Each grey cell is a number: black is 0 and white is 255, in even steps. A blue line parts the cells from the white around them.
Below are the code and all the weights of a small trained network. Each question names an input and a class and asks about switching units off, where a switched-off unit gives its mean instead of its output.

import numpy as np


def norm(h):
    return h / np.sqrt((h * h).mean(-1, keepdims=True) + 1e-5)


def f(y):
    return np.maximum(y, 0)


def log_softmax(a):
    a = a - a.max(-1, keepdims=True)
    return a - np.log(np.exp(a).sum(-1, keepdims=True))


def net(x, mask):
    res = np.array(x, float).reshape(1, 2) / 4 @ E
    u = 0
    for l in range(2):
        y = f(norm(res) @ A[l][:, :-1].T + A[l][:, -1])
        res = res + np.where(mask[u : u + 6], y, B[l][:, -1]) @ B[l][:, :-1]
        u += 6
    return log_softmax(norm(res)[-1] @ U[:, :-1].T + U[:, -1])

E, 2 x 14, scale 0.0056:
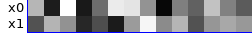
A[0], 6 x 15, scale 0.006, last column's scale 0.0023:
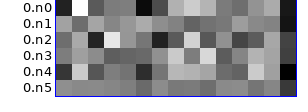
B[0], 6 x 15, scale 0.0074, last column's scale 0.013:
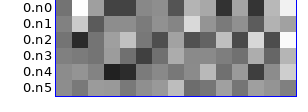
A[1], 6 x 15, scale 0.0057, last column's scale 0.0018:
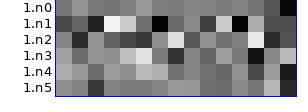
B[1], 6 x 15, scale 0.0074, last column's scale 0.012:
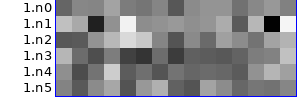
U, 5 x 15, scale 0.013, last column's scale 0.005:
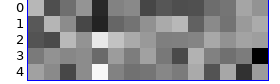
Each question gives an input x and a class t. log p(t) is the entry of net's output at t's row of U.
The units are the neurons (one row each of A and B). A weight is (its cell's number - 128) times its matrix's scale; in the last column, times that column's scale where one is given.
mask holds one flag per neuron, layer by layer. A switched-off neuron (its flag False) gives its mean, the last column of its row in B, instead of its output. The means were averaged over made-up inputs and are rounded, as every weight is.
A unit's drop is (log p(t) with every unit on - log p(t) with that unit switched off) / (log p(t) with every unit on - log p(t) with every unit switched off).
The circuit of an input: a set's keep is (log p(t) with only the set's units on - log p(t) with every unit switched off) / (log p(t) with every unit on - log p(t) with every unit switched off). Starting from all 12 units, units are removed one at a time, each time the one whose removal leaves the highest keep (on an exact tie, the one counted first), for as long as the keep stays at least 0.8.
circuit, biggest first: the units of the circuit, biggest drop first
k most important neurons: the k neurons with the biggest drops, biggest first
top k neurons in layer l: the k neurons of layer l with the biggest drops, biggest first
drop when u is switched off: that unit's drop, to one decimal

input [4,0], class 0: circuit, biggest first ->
(1.n1)
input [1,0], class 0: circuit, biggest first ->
(0.n2; 1.n1; 0.n0)
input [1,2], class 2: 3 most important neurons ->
(0.n0; 1.n2; 1.n1)
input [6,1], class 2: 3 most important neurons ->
(0.n0; 1.n1; 0.n4)
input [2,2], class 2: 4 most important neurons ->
(0.n0; 0.n2; 1.n1; 1.n2)
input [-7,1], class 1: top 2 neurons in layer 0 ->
(0.n0; 0.n4)
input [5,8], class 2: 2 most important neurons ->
(0.n0; 1.n2)
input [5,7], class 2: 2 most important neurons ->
(0.n0; 1.n2)
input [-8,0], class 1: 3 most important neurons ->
(0.n0; 0.n4; 1.n1)
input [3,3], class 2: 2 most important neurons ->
(0.n0; 0.n2)
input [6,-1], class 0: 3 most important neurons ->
(0.n2; 1.n1; 0.n0)
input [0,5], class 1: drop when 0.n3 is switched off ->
0.0
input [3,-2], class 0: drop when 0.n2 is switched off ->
1.5
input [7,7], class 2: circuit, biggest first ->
(1.n2)
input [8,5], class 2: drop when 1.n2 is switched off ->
0.1
